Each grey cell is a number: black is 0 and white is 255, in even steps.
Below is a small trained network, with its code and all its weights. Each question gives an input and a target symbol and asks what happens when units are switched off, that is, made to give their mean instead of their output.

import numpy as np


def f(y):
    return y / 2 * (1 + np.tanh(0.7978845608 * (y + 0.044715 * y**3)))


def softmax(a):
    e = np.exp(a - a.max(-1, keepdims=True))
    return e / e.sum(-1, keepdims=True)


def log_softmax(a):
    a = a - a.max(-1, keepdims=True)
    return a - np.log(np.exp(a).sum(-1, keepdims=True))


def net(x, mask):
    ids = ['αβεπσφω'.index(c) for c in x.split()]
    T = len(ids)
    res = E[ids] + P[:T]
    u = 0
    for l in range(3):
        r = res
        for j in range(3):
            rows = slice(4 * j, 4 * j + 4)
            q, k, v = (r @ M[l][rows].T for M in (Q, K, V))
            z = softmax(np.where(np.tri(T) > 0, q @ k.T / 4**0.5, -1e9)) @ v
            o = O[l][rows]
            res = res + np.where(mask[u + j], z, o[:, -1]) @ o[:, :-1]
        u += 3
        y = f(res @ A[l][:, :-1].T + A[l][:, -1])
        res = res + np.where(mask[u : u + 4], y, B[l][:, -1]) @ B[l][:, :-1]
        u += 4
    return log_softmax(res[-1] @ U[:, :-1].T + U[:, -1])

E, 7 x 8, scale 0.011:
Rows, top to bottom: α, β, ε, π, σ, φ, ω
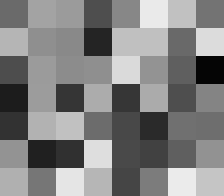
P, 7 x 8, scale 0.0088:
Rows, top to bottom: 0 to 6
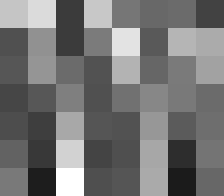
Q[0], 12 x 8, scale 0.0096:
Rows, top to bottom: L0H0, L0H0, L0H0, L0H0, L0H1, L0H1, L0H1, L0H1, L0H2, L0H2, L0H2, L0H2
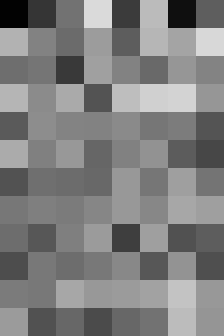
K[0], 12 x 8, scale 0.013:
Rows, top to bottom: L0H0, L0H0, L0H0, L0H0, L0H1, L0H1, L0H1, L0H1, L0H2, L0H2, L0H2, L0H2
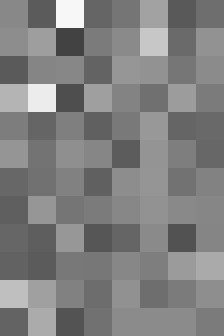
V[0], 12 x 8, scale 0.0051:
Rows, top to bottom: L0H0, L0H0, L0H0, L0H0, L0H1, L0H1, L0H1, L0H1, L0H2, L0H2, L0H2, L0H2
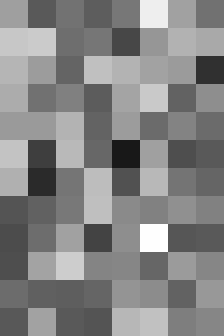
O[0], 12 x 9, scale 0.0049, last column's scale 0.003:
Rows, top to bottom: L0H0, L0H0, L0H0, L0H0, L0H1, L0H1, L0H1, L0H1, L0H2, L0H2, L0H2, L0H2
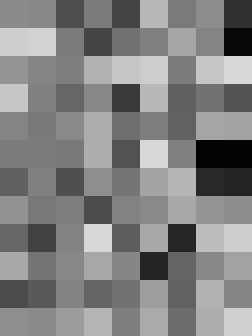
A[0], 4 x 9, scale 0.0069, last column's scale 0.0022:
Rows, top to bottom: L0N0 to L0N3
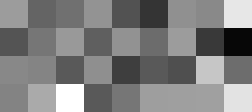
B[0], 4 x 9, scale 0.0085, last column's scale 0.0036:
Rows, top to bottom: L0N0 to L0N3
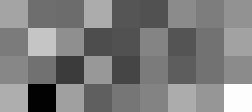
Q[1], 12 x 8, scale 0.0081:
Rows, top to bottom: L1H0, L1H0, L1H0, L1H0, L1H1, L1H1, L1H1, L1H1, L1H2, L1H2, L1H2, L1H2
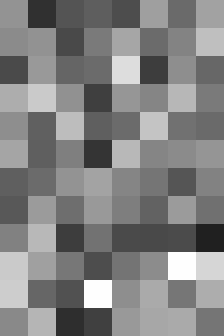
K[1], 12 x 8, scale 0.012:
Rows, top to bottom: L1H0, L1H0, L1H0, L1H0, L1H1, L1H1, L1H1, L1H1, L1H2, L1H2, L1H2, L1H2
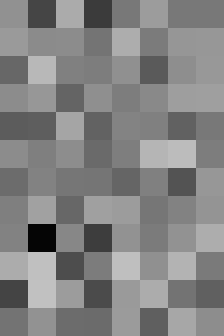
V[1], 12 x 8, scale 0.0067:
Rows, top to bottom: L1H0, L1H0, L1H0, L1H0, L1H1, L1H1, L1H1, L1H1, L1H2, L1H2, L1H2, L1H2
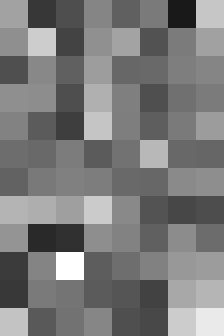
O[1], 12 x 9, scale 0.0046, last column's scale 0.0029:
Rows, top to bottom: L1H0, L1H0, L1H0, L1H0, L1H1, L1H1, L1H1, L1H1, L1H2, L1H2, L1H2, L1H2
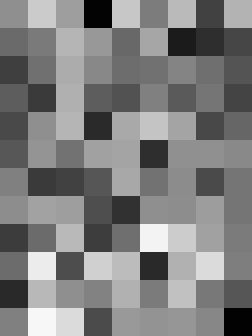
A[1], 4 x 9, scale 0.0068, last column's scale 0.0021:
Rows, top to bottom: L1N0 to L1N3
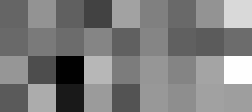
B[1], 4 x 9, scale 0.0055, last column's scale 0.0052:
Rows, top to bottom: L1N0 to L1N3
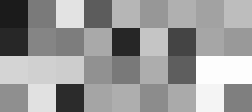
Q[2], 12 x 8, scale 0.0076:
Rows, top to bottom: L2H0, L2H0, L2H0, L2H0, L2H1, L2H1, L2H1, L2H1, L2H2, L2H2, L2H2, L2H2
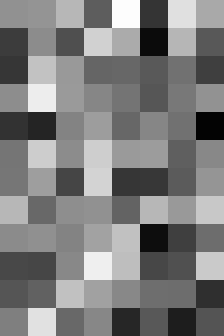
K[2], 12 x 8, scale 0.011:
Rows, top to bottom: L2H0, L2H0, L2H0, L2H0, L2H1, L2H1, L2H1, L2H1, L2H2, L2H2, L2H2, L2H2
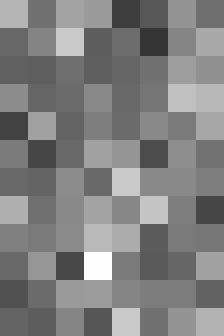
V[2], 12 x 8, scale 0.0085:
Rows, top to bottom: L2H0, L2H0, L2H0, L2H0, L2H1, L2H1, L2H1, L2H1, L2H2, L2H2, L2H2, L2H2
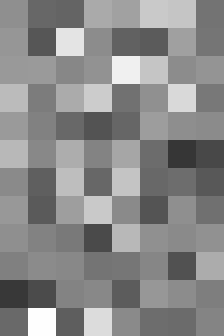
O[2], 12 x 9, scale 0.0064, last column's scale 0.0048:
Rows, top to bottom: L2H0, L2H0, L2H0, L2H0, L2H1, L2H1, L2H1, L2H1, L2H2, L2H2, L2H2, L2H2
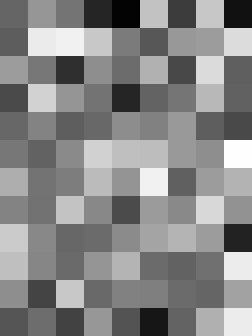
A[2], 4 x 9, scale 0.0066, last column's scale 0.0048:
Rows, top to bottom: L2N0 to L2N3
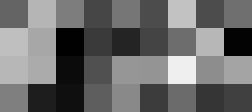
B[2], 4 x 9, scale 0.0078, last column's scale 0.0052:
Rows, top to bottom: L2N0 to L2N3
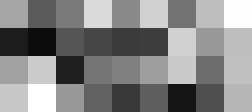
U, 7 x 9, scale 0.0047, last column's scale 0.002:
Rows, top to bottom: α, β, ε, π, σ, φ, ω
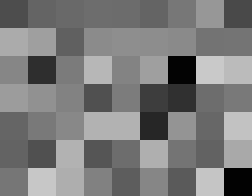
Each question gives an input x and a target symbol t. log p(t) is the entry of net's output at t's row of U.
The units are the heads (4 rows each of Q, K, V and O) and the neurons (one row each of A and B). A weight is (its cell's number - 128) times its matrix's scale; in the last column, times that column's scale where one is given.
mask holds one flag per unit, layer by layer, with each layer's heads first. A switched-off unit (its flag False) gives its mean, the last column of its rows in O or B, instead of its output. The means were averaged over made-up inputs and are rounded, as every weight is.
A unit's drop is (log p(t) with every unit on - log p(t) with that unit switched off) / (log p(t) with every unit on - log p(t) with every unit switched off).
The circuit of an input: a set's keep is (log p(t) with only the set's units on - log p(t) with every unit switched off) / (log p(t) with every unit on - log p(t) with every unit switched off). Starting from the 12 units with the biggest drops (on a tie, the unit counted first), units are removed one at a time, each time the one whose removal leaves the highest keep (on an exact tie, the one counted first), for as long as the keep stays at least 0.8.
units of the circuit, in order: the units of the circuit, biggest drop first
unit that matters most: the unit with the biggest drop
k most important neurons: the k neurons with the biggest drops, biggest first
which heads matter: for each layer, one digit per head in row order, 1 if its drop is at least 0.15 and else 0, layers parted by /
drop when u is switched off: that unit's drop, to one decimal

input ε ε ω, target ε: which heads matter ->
100 / 001 / 000
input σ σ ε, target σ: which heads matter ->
000 / 000 / 100
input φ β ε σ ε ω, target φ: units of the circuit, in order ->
(L1H2; L2H2; L0H1)
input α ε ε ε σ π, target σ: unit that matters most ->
L1H2
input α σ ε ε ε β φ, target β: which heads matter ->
100 / 100 / 001
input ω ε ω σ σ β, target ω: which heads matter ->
000 / 000 / 100
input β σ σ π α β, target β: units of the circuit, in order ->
(L1H0; L2N2; L2H2; L0H0)
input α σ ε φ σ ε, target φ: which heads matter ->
000 / 001 / 001
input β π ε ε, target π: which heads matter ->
000 / 000 / 110
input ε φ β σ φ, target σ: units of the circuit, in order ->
(L1H2; L2H0; L0H0; L0N1)
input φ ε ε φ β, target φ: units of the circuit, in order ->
(L1H2; L2H2; L0H1)
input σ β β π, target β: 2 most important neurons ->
(L2N2; L0N3)
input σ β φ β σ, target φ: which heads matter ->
100 / 001 / 001
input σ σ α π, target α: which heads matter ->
101 / 101 / 101
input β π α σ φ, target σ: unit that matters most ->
L1H2
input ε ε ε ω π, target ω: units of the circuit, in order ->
(L1H2; L0N3; L2H0)
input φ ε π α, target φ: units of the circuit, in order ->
(L1H2; L2H2)
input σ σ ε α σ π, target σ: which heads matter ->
100 / 101 / 100
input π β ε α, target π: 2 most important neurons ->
(L2N3; L0N3)
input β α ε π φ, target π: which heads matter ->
000 / 100 / 010
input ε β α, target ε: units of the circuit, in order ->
(L0H0; L1H2; L2H0)
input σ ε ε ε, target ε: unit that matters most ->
L1H0
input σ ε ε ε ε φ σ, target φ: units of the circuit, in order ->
(L1H2; L2H2; L0N2; L0H0)
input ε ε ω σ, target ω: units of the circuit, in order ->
(L1H2; L2H0; L0N3)
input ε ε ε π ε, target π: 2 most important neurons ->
(L2N3; L0N3)
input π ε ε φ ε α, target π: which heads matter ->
000 / 001 / 110
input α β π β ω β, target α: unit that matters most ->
L2H0
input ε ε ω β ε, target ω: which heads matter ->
000 / 001 / 100
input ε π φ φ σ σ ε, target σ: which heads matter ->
000 / 001 / 100
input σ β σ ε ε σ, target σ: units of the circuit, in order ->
(L2H0; L1H2; L0H0)
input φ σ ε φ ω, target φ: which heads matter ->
000 / 001 / 001
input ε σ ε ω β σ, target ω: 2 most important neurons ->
(L0N3; L0N1)
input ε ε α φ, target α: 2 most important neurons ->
(L0N3; L2N1)
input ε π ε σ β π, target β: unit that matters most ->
L1H0
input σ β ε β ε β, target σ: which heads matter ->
000 / 100 / 100
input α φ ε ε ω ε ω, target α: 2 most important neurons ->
(L2N1; L0N3)
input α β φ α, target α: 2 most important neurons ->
(L2N1; L0N3)
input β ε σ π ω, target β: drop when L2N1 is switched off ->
0.0
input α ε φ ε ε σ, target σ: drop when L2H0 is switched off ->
0.4
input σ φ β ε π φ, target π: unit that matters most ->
L2H1
